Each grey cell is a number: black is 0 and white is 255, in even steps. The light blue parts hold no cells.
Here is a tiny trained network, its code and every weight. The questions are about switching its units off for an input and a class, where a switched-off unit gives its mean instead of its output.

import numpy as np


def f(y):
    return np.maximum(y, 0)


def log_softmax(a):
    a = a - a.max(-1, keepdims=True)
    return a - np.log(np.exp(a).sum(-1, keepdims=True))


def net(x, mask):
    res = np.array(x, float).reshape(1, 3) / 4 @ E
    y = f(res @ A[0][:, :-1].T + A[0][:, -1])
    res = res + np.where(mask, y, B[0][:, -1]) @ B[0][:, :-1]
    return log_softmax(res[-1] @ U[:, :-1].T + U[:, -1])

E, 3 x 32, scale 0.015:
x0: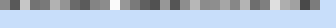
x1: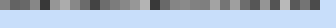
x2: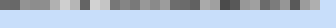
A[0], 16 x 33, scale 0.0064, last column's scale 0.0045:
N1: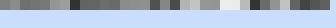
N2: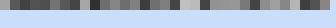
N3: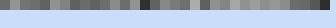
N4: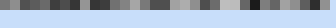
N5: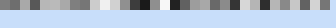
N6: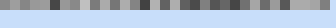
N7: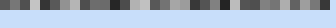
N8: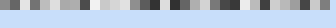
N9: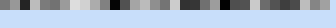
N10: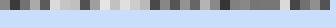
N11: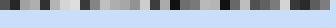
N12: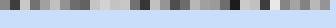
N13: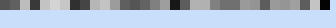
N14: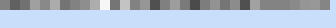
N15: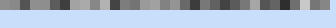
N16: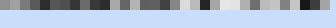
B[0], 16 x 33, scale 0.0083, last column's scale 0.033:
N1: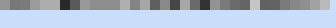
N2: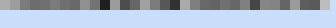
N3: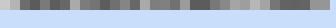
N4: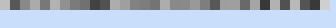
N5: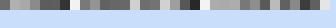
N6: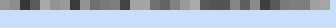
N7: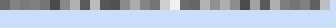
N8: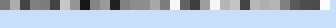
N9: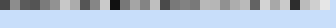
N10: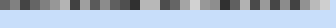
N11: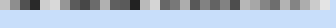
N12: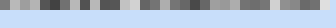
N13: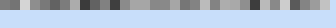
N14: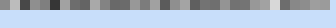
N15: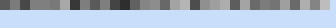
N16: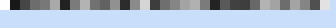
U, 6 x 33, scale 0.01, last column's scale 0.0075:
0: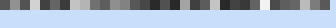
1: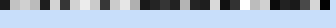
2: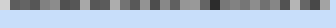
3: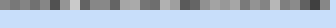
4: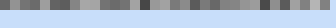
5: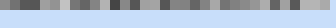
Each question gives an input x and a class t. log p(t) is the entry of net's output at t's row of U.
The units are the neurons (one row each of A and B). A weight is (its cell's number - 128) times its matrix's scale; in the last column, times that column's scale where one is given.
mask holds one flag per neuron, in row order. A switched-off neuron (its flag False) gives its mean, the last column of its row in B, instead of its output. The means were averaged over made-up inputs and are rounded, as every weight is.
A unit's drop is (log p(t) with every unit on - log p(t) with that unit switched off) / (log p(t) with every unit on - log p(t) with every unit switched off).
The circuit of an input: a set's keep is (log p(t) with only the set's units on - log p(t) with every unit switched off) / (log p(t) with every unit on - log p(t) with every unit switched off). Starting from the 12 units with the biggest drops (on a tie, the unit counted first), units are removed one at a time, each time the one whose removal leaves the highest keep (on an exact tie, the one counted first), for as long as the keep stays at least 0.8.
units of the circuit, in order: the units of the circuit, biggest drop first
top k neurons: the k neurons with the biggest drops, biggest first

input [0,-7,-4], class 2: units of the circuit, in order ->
[N8, N9]
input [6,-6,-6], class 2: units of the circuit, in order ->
[N16]
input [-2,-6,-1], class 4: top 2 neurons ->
[N11, N8]
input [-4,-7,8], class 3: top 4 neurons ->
[N5, N11, N12, N10]
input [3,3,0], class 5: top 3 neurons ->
[N4, N11, N5]
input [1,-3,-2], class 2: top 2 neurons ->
[N8, N9]
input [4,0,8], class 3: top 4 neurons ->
[N5, N12, N8, N9]
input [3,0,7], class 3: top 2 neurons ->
[N5, N12]
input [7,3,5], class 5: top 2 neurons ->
[N11, N10]
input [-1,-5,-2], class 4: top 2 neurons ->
[N8, N16]
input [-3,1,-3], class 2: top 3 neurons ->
[N8, N5, N12]
